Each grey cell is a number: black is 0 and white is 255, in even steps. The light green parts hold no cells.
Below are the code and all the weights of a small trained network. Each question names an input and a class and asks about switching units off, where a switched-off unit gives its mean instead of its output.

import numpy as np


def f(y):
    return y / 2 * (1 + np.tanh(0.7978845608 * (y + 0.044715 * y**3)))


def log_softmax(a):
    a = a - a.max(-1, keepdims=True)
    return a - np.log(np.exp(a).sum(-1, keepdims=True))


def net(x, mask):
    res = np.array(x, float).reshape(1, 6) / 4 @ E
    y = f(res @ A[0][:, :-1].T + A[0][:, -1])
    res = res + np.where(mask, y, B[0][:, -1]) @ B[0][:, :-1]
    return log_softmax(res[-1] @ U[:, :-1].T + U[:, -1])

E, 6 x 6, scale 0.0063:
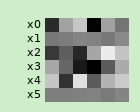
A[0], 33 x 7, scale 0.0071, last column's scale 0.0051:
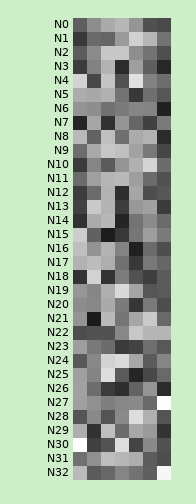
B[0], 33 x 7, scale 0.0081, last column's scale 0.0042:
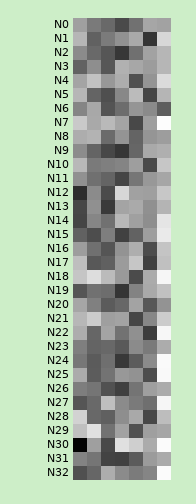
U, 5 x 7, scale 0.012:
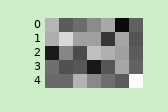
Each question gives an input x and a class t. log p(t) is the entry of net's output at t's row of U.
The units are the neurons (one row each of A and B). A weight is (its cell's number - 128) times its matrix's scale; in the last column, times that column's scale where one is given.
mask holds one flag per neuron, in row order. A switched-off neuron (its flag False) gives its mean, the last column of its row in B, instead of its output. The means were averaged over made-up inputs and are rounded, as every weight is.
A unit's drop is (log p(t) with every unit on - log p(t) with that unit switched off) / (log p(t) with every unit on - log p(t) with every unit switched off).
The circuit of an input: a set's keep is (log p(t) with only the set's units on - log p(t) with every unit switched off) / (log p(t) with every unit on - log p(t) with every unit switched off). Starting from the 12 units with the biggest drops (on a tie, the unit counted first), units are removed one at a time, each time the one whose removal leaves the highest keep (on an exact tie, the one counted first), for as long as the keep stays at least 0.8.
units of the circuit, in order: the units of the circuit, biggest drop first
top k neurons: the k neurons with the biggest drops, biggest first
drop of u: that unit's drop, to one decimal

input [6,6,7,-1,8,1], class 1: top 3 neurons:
N21, N4, N29
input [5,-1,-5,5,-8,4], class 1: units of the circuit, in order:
N18
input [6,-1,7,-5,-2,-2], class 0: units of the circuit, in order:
N1, N28
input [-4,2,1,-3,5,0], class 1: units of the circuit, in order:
N21, N29
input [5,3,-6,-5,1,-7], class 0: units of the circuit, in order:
N25, N17
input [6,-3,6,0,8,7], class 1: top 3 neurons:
N21, N4, N29
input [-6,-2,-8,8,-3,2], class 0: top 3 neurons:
N17, N16, N5
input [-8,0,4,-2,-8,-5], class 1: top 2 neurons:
N7, N18
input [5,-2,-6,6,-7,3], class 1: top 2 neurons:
N18, N7
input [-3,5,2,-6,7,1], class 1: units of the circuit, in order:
N21, N29
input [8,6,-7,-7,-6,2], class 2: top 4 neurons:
N12, N14, N13, N3
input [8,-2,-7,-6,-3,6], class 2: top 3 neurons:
N12, N14, N13
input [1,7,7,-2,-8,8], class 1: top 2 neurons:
N18, N7
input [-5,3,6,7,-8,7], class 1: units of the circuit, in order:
N18
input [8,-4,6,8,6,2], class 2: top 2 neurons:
N12, N14
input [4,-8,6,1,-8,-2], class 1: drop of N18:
0.5
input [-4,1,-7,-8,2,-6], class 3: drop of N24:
0.2
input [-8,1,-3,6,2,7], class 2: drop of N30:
0.9
